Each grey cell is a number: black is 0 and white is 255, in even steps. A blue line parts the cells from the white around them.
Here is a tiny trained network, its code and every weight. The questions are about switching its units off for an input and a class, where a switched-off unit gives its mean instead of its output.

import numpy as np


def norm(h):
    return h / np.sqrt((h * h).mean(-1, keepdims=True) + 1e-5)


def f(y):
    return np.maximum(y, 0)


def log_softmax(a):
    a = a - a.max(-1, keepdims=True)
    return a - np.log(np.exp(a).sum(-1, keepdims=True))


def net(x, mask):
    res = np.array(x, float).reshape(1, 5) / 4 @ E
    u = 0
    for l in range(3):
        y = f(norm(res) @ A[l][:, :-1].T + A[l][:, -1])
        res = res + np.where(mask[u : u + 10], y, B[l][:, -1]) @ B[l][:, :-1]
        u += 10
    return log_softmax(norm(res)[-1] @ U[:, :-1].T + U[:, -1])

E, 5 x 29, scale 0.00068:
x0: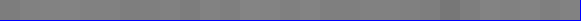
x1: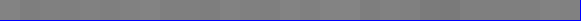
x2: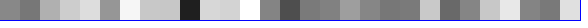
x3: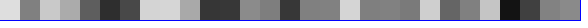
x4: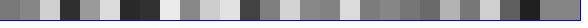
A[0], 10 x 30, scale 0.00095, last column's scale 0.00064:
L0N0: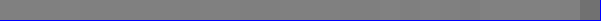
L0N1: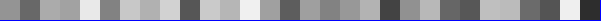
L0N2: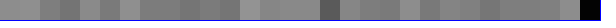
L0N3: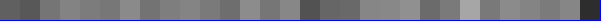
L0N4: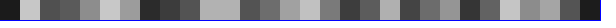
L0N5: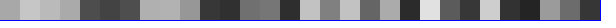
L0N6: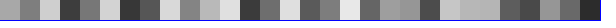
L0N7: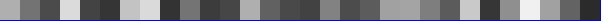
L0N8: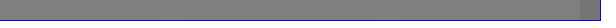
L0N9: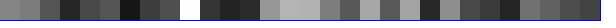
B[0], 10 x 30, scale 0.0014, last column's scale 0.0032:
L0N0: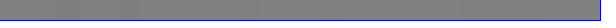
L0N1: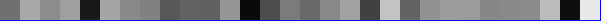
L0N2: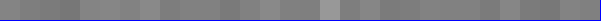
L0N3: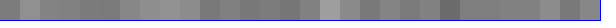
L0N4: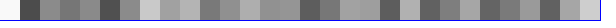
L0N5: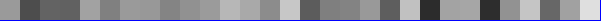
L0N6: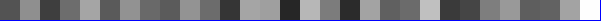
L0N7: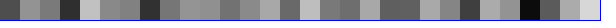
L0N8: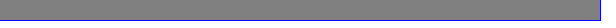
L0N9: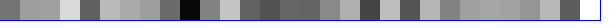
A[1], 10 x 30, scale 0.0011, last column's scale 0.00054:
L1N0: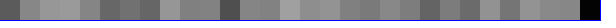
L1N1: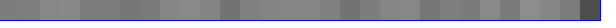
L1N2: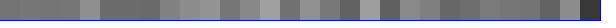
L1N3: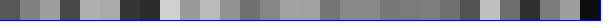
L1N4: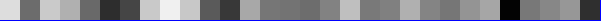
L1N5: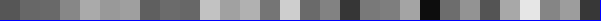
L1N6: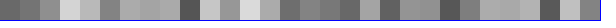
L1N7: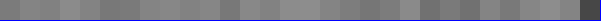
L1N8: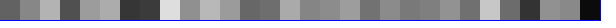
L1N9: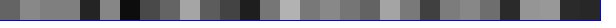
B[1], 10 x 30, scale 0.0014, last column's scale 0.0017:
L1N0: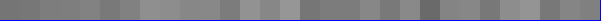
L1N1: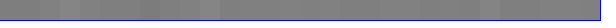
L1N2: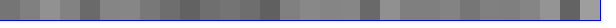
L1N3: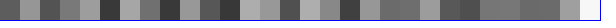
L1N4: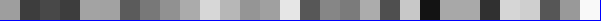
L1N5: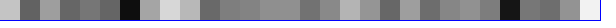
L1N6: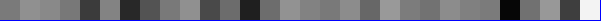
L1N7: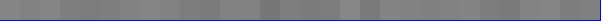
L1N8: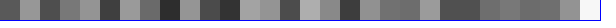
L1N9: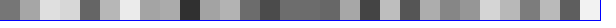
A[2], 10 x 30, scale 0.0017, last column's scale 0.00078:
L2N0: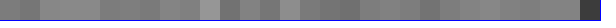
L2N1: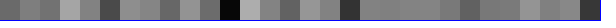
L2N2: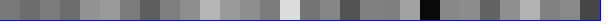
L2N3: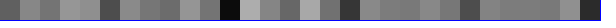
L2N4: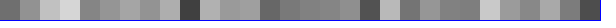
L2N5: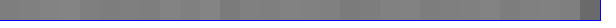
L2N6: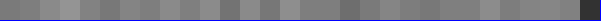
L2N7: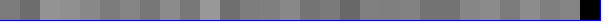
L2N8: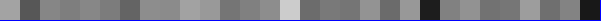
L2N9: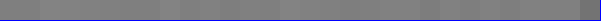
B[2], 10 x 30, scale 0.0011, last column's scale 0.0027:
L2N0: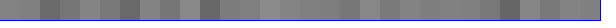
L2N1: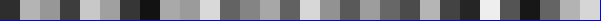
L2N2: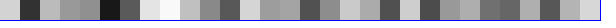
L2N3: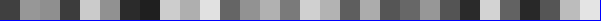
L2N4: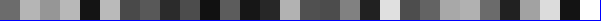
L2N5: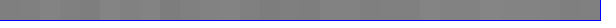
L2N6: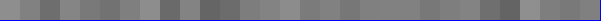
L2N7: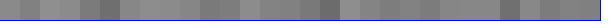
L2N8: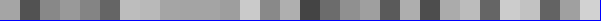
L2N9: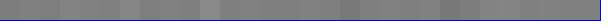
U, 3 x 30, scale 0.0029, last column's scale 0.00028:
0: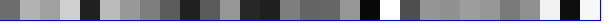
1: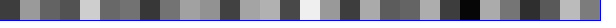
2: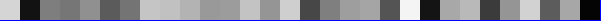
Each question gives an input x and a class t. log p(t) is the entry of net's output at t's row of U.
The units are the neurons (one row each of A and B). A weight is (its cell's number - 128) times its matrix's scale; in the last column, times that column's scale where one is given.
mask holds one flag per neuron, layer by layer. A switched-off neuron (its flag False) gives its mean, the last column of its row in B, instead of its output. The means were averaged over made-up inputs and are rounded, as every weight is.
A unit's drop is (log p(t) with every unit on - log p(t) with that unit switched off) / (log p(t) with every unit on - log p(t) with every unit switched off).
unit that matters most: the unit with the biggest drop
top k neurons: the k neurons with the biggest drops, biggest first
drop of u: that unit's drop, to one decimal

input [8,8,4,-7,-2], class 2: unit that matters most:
L0N9
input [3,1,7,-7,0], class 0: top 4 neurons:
(L0N1; L0N5; L1N4; L2N4)
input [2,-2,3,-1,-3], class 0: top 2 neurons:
(L0N1; L0N6)
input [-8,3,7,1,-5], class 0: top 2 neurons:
(L0N1; L0N6)
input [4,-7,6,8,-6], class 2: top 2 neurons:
(L0N6; L0N9)
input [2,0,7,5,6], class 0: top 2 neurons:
(L0N1; L0N7)
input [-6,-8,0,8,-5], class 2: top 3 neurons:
(L1N4; L0N6; L0N5)
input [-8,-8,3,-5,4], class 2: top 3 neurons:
(L0N4; L0N7; L0N9)
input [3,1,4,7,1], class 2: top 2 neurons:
(L1N4; L0N9)
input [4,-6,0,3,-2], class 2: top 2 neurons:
(L0N5; L0N6)
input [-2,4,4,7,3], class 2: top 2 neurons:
(L1N4; L0N9)
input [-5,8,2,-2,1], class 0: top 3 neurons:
(L0N5; L0N1; L1N4)
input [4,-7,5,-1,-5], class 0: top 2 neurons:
(L0N1; L0N6)
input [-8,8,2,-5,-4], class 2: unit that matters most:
L0N6
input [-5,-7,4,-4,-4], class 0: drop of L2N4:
-0.1
